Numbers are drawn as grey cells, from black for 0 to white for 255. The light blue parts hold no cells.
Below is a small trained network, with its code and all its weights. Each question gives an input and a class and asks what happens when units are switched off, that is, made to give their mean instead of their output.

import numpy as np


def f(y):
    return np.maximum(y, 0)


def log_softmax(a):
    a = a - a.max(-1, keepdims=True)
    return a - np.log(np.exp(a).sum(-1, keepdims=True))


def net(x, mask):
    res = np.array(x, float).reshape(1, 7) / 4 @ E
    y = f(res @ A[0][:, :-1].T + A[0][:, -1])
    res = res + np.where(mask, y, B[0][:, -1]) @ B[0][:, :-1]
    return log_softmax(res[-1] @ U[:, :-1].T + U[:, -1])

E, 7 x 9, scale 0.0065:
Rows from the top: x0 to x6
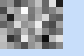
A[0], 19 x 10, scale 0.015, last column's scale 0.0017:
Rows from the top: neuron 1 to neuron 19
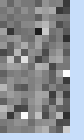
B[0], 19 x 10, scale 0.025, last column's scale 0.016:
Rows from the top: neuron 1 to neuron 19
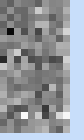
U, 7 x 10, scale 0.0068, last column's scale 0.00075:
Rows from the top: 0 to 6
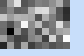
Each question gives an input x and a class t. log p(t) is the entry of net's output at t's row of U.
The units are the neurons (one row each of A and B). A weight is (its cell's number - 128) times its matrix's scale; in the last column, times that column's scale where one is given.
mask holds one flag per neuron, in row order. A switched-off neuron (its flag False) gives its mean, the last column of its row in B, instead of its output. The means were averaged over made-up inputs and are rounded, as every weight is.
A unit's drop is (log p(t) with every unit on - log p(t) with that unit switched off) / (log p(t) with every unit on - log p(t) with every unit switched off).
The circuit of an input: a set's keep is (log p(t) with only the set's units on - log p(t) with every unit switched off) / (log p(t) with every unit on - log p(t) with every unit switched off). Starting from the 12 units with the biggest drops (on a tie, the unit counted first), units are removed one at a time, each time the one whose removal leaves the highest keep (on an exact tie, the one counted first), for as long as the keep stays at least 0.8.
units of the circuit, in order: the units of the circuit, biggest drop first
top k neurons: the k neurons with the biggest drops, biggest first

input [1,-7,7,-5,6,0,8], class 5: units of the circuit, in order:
(neuron 16)
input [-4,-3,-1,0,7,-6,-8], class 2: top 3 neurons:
(neuron 10; neuron 14; neuron 19)
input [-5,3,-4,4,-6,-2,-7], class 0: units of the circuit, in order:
(neuron 8; neuron 17)
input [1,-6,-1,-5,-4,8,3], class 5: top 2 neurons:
(neuron 16; neuron 13)
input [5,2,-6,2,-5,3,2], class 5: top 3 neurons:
(neuron 16; neuron 17; neuron 13)
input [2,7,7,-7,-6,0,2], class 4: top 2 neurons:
(neuron 17; neuron 5)
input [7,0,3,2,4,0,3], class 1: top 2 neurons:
(neuron 2; neuron 4)
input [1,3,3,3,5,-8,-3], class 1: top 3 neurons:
(neuron 4; neuron 2; neuron 19)
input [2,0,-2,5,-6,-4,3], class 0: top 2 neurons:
(neuron 8; neuron 17)
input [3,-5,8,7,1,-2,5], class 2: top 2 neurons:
(neuron 10; neuron 14)
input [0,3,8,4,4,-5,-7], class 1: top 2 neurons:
(neuron 4; neuron 2)
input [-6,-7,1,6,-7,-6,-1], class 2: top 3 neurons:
(neuron 15; neuron 10; neuron 14)
